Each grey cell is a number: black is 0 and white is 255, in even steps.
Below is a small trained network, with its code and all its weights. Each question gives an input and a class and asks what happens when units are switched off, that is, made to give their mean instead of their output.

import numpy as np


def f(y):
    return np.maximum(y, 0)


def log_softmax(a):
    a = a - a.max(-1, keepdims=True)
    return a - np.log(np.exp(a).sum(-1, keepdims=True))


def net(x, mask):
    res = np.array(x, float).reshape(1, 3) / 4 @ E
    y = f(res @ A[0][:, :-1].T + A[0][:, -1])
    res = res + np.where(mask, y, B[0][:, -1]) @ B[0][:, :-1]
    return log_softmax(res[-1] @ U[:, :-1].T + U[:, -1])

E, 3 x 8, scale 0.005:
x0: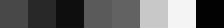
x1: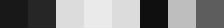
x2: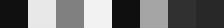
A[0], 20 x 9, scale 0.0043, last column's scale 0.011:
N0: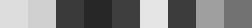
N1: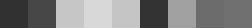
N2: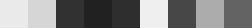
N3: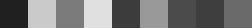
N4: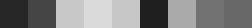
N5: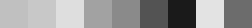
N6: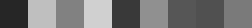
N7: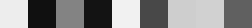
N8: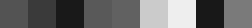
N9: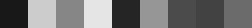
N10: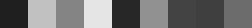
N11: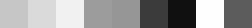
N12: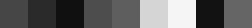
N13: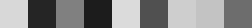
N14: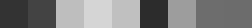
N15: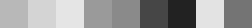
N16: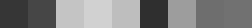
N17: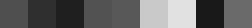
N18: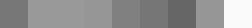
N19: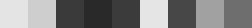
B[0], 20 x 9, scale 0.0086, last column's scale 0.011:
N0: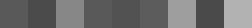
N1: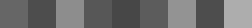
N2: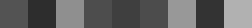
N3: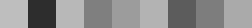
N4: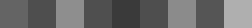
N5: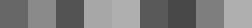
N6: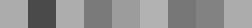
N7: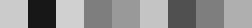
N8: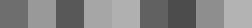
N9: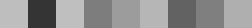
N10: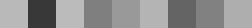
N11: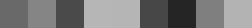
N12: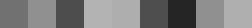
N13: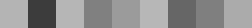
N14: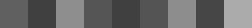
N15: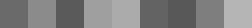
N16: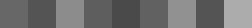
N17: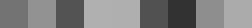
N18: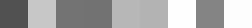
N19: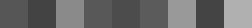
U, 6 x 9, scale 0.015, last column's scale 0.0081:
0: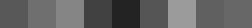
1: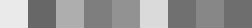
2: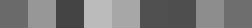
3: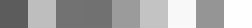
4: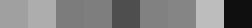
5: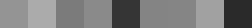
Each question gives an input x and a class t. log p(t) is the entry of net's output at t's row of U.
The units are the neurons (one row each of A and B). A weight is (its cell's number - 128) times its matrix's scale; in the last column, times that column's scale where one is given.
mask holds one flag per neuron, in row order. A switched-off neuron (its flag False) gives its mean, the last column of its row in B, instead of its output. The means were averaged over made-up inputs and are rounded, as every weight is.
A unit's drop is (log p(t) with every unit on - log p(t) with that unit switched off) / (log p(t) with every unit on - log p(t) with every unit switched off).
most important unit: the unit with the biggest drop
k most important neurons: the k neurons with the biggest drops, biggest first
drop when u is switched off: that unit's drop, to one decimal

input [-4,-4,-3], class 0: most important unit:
N2
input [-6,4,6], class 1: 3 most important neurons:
N9; N10; N3
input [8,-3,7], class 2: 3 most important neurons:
N12; N17; N8
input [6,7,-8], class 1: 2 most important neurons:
N7; N13
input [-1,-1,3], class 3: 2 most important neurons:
N7; N13
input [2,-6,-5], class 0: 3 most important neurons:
N2; N19; N0
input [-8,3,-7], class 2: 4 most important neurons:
N11; N5; N15; N9
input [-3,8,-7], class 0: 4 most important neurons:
N4; N14; N1; N16
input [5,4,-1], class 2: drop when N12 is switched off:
0.4
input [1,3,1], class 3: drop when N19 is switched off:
0.2
